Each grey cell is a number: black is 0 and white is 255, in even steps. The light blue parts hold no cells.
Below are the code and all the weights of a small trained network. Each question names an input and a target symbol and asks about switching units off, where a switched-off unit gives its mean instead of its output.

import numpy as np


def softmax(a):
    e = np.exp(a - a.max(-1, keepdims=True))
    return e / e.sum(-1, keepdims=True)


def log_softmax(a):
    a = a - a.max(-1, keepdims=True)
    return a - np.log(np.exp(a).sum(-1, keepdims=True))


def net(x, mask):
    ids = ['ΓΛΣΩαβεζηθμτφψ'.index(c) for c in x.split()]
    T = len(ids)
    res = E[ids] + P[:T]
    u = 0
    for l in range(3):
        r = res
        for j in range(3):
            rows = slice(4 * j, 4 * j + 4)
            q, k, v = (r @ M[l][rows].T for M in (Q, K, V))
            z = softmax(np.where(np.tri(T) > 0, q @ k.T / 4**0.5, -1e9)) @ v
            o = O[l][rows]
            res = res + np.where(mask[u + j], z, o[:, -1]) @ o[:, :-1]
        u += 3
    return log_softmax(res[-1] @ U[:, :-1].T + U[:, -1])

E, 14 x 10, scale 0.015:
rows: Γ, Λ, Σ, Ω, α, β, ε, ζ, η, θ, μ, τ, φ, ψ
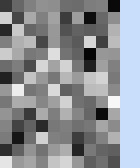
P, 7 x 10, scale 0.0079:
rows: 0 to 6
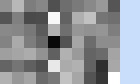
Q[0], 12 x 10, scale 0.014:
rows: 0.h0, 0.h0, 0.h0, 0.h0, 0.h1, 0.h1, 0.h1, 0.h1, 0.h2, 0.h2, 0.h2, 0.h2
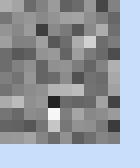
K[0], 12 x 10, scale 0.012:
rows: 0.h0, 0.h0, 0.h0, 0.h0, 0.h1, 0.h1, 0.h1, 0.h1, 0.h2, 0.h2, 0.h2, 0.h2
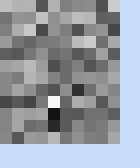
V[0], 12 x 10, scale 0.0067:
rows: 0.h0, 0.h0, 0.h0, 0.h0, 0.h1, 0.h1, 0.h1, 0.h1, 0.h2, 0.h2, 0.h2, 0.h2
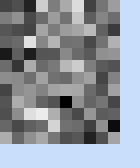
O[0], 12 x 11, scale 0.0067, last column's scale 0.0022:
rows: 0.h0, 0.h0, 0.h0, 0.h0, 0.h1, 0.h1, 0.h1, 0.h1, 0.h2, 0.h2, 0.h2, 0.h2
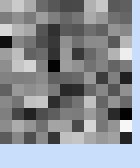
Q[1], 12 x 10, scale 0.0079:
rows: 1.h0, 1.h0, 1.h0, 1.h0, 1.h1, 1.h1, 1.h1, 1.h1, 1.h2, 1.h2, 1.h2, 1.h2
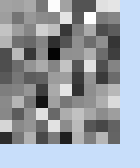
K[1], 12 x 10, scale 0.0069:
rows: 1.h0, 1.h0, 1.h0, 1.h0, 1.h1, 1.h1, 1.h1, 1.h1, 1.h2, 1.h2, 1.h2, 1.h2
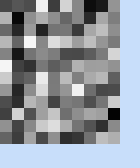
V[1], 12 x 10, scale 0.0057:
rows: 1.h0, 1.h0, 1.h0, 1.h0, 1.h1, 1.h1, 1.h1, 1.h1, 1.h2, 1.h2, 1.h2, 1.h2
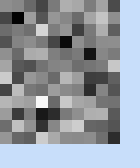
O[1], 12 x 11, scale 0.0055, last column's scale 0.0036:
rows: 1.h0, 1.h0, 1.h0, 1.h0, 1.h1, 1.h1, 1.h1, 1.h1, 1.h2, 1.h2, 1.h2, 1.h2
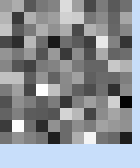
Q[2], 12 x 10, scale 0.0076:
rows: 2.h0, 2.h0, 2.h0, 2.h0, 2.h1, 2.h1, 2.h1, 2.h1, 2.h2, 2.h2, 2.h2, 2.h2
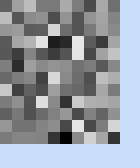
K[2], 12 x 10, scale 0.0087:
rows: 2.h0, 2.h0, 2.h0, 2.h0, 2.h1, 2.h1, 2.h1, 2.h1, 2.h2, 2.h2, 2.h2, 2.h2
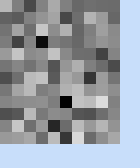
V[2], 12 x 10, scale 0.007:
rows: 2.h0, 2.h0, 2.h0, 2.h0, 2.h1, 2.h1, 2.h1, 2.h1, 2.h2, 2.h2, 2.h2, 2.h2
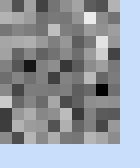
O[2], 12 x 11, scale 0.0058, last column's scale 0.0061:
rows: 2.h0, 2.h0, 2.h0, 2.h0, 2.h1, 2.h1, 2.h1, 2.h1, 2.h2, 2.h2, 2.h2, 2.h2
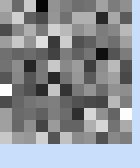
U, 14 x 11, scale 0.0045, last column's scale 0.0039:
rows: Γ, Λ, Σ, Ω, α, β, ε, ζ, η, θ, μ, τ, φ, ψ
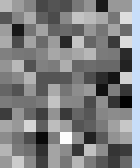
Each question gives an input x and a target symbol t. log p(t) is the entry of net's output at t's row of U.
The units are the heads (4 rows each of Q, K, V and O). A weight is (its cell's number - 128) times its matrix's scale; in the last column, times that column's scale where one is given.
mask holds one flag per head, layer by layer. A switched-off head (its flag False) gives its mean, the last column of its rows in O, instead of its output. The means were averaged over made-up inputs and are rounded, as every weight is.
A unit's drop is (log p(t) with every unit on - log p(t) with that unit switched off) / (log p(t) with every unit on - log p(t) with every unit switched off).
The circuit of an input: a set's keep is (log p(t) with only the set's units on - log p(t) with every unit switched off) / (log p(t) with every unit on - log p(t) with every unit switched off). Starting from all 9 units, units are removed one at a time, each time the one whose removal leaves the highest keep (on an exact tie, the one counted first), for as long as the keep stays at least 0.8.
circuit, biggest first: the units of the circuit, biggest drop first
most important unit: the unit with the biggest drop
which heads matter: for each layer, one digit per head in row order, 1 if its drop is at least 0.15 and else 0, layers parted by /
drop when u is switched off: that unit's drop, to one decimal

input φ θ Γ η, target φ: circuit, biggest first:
(2.h2, 0.h2, 0.h1, 1.h1)
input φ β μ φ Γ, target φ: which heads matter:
001 / 000 / 001
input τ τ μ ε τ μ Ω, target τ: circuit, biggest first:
(0.h2, 0.h0)
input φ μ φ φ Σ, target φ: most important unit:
2.h2
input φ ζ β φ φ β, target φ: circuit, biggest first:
(2.h2, 0.h0)
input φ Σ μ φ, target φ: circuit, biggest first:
(2.h2, 0.h1)
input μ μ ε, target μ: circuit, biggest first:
(0.h2, 2.h0, 1.h2, 0.h1)
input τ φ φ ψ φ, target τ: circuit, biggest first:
(0.h2, 2.h1, 0.h0)
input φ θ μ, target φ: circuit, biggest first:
(2.h2, 0.h2)
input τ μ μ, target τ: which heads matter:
001 / 000 / 000
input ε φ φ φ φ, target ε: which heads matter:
011 / 110 / 010
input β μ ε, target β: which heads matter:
100 / 100 / 100
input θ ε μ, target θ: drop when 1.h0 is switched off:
0.8
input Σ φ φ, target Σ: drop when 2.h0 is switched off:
0.2
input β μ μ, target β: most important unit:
2.h0
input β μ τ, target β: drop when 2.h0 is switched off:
0.6
